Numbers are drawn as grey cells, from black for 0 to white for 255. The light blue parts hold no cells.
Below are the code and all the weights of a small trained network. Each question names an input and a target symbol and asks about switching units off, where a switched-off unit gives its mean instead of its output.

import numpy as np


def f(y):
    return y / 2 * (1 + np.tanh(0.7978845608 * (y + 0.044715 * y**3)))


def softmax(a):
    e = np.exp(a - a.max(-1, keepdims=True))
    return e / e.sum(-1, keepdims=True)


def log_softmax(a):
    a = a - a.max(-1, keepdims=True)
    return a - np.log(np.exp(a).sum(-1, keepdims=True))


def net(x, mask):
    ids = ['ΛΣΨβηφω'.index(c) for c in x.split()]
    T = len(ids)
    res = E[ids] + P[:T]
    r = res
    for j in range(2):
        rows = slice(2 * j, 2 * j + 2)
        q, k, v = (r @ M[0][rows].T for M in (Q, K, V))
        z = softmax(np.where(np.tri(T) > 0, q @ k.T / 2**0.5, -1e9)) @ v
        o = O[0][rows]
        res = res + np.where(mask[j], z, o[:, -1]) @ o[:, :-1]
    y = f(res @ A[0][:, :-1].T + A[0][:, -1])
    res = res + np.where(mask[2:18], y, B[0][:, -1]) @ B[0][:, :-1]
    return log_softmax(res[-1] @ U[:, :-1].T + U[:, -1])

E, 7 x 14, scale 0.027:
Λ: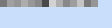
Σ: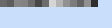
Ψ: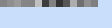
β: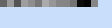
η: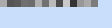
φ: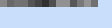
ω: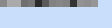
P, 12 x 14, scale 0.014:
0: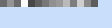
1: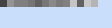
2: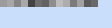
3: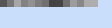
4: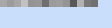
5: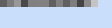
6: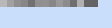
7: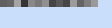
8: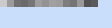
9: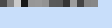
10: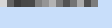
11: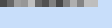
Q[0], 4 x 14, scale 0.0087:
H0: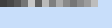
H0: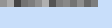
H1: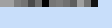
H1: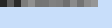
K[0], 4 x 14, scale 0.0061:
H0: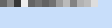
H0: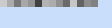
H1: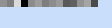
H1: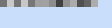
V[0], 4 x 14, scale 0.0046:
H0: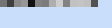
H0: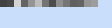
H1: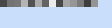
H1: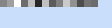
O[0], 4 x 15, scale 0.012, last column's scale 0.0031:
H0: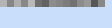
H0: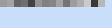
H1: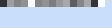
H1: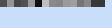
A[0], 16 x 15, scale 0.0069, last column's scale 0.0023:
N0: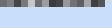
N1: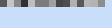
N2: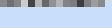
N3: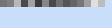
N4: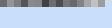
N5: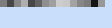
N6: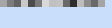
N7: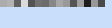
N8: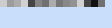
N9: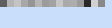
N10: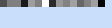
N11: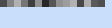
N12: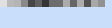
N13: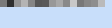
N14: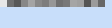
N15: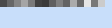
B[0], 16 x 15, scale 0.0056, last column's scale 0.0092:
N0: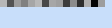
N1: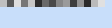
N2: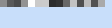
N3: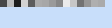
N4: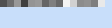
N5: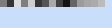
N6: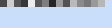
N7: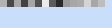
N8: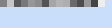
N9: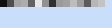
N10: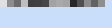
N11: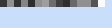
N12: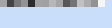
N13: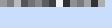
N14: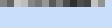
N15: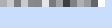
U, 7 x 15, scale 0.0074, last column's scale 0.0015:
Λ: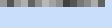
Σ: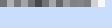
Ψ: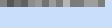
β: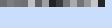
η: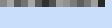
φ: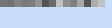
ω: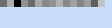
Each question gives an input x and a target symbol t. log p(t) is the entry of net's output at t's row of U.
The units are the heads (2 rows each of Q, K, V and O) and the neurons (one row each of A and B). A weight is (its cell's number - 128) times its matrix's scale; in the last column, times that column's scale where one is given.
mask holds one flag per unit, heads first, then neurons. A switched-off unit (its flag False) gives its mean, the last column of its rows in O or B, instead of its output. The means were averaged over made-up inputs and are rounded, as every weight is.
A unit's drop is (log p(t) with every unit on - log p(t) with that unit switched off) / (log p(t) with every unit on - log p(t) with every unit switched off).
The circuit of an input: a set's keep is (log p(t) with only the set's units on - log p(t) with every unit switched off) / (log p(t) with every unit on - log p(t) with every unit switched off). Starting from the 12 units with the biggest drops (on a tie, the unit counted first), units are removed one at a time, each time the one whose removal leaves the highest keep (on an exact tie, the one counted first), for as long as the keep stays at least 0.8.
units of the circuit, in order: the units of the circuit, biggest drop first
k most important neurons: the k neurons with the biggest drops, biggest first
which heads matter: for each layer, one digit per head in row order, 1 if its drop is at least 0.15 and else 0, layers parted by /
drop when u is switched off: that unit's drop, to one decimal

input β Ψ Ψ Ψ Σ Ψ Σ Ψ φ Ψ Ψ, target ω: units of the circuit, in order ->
[H0]
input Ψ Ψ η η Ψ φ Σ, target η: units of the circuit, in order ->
[N5, N6, N8, N12]
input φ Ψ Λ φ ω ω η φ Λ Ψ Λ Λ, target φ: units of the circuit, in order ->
[N9, N13]
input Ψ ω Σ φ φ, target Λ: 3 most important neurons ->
[N12, N5, N4]
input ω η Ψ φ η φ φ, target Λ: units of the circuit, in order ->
[N12, H1]
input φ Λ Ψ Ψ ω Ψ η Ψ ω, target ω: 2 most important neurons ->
[N1, N12]
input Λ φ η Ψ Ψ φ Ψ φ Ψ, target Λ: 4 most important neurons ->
[N14, N12, N6, N3]
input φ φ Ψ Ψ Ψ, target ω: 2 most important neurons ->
[N8, N5]
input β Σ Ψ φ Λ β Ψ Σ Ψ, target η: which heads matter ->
01
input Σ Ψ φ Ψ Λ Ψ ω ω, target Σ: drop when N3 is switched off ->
0.2
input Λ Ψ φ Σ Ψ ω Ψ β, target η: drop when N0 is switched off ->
0.1
